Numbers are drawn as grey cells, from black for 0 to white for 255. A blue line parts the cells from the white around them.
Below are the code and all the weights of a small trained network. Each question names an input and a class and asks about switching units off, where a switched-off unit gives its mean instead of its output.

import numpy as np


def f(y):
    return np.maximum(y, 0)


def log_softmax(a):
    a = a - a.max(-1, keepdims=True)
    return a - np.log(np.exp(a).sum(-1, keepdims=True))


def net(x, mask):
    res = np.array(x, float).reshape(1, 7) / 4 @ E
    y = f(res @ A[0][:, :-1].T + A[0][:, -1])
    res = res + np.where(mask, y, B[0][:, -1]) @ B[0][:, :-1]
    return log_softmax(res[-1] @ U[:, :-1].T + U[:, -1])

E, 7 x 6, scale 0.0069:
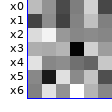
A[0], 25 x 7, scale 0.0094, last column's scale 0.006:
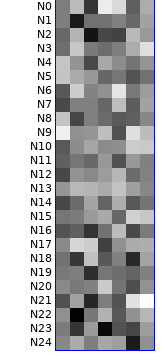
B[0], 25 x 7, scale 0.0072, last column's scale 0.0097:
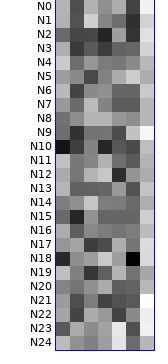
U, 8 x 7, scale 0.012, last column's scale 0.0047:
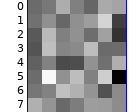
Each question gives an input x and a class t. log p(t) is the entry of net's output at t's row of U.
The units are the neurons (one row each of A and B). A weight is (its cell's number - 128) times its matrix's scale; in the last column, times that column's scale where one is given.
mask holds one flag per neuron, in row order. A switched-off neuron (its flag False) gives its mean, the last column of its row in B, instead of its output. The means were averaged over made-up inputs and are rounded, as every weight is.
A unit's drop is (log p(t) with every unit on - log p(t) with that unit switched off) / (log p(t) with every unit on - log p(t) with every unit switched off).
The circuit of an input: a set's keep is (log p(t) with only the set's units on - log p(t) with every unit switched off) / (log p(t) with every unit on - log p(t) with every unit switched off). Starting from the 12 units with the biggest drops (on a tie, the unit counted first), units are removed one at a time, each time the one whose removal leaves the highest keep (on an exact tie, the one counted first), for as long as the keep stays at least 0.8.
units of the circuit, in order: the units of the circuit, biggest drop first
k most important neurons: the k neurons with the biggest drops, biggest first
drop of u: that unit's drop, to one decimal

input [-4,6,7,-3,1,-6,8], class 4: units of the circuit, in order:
[N2; N3]
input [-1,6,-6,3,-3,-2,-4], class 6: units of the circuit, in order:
[N1; N7]
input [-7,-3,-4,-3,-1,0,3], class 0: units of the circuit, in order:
[N23; N0; N18]
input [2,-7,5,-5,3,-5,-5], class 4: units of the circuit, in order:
[N2]
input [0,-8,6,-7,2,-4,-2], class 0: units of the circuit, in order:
[N9; N23]
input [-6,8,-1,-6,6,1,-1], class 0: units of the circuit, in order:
[N22; N23; N18]
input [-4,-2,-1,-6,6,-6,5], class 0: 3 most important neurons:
[N9; N17; N23]
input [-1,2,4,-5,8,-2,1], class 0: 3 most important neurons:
[N9; N23; N17]
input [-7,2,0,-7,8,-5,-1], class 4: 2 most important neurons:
[N2; N21]
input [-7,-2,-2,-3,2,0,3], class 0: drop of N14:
0.0
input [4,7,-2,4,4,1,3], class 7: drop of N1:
0.2
